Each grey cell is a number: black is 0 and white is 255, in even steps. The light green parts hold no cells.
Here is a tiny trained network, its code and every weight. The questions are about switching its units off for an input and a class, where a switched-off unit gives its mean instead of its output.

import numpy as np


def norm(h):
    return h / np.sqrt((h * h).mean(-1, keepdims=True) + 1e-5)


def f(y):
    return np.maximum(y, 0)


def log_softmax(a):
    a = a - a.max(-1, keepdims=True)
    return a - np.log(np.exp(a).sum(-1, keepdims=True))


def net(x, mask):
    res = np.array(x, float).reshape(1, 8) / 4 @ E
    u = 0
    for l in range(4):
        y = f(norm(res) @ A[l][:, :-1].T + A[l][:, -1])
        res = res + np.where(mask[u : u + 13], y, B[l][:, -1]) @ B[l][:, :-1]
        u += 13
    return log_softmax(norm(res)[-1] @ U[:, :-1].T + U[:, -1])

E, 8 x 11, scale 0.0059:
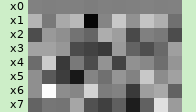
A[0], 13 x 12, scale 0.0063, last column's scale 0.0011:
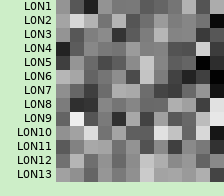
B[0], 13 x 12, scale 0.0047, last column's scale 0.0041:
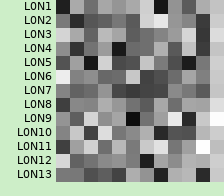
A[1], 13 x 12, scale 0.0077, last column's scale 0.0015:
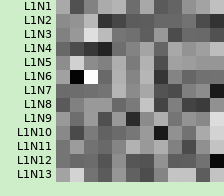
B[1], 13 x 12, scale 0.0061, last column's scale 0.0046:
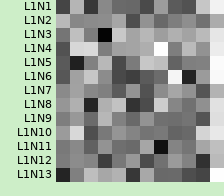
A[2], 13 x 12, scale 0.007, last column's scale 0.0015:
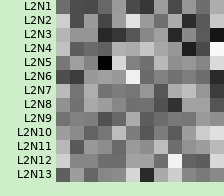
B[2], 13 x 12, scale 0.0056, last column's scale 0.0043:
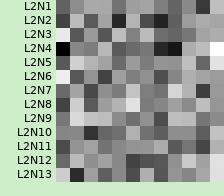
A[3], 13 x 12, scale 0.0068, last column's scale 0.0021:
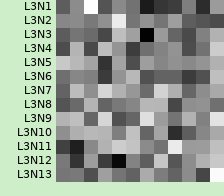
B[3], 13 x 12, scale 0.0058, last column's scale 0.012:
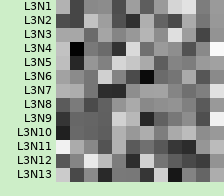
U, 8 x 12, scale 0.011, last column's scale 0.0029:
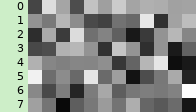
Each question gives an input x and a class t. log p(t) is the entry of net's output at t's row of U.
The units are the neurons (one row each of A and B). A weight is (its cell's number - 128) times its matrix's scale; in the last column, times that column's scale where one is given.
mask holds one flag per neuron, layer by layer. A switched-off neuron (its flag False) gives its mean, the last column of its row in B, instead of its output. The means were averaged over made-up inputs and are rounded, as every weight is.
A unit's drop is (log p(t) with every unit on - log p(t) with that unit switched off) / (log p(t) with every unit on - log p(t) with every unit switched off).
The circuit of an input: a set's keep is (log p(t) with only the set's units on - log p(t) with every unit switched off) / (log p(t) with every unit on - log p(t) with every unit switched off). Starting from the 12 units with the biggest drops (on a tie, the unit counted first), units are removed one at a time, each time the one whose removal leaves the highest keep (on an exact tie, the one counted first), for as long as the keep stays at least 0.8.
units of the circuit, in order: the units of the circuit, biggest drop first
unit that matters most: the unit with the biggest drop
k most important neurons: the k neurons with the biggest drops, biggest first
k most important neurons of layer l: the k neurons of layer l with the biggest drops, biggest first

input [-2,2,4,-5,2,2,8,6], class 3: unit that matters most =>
L1N13
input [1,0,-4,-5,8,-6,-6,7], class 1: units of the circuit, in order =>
[L0N9, L2N4]
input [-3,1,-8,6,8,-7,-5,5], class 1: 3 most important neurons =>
[L0N9, L1N4, L3N12]
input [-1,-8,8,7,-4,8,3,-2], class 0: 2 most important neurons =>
[L1N4, L2N5]
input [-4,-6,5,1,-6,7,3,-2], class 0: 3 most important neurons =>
[L1N4, L2N5, L0N9]
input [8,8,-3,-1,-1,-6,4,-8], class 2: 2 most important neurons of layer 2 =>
[L2N4, L2N2]
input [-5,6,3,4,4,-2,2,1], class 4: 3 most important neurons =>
[L1N6, L3N9, L1N1]
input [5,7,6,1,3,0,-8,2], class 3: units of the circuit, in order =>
[L3N12, L1N6]
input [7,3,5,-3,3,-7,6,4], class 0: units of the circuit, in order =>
[L1N3, L0N11]
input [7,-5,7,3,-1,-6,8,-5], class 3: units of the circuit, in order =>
[L3N2, L1N5]
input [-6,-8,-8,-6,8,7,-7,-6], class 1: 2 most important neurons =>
[L3N9, L2N13]
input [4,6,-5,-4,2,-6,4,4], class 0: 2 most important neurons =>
[L0N11, L1N3]
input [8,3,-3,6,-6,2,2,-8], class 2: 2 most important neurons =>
[L2N4, L0N6]
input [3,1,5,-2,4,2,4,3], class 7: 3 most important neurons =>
[L1N6, L1N5, L0N1]
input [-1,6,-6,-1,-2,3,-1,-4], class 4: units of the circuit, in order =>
[L0N13, L2N12]
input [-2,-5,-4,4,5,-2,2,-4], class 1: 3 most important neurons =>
[L0N9, L3N9, L0N10]
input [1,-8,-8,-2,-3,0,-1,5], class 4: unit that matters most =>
L1N12
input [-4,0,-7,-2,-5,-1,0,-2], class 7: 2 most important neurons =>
[L0N10, L0N9]
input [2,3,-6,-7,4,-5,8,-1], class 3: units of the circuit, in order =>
[L1N13, L3N2]
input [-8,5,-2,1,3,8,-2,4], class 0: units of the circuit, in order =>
[L1N4]
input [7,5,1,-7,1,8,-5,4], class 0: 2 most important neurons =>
[L1N4, L3N4]
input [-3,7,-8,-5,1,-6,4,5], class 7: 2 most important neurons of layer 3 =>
[L3N7, L3N11]
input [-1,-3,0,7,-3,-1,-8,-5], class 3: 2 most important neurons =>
[L0N4, L3N12]
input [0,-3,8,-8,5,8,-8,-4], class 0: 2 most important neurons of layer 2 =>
[L2N5, L2N9]
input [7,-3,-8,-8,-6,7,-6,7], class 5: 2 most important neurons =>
[L3N11, L2N13]
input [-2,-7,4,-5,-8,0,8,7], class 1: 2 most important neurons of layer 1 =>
[L1N6, L1N7]
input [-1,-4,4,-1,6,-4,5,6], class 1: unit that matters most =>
L0N9
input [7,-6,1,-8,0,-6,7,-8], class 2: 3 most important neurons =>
[L2N4, L2N2, L1N4]
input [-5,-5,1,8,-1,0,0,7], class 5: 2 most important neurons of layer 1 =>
[L1N2, L1N12]
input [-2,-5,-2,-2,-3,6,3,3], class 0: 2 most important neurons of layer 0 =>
[L0N1, L0N3]
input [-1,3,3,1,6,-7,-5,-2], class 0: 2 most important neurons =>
[L1N3, L0N11]
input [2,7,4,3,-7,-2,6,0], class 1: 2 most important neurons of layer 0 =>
[L0N4, L0N3]
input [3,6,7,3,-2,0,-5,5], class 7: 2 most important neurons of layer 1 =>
[L1N8, L1N10]
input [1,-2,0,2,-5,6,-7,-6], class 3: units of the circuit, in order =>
[L3N12]
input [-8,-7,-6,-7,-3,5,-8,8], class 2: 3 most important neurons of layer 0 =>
[L0N1, L0N2, L0N9]
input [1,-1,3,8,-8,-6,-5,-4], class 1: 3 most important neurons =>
[L1N6, L1N4, L3N11]
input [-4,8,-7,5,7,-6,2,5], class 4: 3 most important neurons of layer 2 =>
[L2N7, L2N4, L2N13]
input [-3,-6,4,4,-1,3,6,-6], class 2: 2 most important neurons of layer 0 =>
[L0N6, L0N3]
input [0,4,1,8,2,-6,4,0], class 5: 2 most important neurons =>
[L3N5, L1N4]
